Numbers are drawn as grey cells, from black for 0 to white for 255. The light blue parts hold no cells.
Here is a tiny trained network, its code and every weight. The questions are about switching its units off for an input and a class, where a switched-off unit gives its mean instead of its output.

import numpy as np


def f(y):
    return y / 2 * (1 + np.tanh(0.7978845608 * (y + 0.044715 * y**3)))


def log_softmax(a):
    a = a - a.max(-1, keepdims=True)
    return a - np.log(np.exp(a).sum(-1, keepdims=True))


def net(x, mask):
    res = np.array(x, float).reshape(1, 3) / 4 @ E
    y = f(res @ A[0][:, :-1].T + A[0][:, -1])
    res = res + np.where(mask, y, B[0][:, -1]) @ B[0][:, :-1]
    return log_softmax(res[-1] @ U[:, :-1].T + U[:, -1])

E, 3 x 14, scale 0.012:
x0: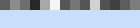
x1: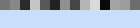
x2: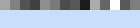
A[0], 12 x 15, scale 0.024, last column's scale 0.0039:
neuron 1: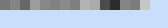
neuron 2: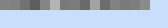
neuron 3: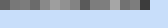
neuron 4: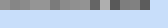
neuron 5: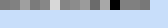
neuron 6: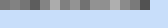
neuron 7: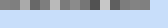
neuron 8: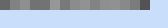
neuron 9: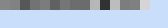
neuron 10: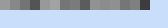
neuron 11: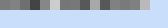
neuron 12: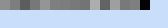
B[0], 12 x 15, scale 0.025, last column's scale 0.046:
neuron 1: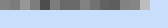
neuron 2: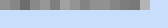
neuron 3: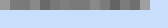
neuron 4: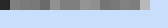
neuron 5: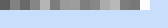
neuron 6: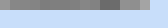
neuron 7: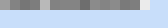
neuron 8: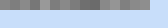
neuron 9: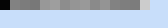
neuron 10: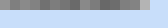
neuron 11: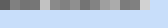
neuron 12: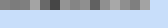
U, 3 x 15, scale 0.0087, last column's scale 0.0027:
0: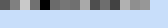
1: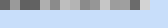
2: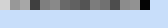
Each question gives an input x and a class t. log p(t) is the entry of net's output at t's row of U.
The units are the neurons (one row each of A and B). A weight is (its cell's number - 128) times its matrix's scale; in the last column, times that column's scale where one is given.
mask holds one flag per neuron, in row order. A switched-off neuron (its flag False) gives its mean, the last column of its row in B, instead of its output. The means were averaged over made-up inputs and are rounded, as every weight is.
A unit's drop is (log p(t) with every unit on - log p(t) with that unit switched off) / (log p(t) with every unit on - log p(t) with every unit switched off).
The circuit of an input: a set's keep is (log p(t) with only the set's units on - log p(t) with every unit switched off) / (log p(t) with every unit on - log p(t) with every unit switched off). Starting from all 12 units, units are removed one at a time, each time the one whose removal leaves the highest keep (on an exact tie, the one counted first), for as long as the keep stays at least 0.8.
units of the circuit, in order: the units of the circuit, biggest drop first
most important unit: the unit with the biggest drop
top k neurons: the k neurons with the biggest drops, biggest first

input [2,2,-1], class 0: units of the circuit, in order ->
(neuron 5; neuron 7)
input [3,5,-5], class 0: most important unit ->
neuron 1
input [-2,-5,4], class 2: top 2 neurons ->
(neuron 5; neuron 9)
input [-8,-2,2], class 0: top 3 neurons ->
(neuron 5; neuron 11; neuron 7)
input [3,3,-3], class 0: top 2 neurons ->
(neuron 1; neuron 7)
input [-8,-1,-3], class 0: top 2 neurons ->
(neuron 5; neuron 11)
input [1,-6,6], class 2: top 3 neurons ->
(neuron 5; neuron 9; neuron 10)
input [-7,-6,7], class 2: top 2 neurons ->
(neuron 5; neuron 9)
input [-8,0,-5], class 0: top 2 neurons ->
(neuron 5; neuron 11)
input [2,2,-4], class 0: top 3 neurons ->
(neuron 1; neuron 11; neuron 7)
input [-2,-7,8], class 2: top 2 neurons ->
(neuron 5; neuron 9)
